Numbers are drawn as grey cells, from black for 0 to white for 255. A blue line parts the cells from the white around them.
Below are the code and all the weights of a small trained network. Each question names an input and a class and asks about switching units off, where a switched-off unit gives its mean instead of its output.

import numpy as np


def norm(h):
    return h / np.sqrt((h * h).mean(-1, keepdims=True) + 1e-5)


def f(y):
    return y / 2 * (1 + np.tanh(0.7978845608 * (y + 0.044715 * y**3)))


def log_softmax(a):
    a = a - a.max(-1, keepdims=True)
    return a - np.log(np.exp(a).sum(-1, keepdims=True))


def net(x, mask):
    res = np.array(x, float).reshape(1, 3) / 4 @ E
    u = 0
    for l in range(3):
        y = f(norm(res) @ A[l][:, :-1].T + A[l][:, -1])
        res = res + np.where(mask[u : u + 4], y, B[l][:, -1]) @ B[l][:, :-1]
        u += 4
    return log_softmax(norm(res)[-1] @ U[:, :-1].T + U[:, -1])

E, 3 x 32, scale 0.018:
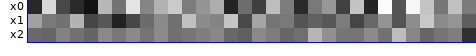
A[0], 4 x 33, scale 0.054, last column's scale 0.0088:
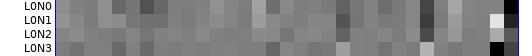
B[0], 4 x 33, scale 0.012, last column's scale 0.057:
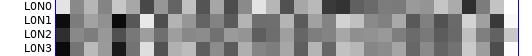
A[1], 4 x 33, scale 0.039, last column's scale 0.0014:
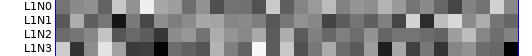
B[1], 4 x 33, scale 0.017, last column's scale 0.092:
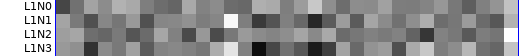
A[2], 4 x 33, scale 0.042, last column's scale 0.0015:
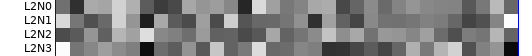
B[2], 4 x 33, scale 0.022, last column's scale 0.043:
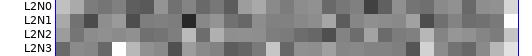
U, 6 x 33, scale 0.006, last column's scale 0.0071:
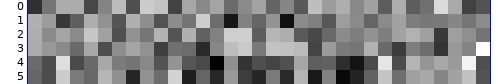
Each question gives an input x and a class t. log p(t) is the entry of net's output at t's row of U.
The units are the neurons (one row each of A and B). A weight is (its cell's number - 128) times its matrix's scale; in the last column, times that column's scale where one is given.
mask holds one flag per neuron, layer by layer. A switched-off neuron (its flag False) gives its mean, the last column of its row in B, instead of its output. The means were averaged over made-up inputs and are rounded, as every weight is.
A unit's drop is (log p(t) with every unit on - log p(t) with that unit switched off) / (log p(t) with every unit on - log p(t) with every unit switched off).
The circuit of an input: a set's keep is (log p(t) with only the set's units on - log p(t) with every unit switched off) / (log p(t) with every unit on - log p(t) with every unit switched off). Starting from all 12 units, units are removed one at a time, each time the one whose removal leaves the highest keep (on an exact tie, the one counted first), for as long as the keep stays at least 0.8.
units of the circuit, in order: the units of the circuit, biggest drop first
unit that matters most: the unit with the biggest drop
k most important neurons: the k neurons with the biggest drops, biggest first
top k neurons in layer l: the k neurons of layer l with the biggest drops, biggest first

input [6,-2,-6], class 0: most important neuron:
(L0N0)
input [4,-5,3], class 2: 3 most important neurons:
(L0N1; L1N0; L1N2)
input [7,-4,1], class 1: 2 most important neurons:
(L1N1; L0N1)
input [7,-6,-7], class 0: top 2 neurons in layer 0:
(L0N0; L0N2)
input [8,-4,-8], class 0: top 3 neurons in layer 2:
(L2N1; L2N3; L2N0)
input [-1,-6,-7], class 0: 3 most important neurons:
(L0N0; L2N2; L2N1)
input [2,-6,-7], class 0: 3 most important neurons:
(L0N0; L2N2; L2N1)
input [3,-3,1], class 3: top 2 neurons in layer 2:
(L2N1; L2N0)
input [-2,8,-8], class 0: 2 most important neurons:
(L0N1; L0N2)
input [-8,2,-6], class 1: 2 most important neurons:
(L1N3; L0N3)
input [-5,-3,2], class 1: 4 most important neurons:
(L1N3; L0N1; L0N2; L0N3)
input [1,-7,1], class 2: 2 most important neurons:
(L2N2; L1N2)
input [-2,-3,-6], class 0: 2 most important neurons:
(L0N1; L0N0)
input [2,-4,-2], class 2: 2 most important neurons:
(L0N1; L0N3)
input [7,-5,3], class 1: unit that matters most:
L1N1
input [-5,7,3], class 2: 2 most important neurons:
(L0N0; L2N3)
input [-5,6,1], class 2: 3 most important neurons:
(L0N0; L2N3; L1N1)
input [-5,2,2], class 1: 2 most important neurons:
(L1N3; L0N1)
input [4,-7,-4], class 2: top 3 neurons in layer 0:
(L0N1; L0N3; L0N0)
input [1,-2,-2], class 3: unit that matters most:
L1N3
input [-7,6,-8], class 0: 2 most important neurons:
(L0N1; L1N3)
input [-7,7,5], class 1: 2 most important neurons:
(L1N3; L0N1)
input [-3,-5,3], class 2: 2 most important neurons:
(L0N1; L2N2)
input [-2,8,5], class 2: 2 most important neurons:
(L0N0; L0N1)
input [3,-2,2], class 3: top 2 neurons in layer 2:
(L2N1; L2N2)
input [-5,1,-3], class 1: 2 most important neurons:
(L0N3; L1N3)
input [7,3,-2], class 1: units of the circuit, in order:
(L1N1)
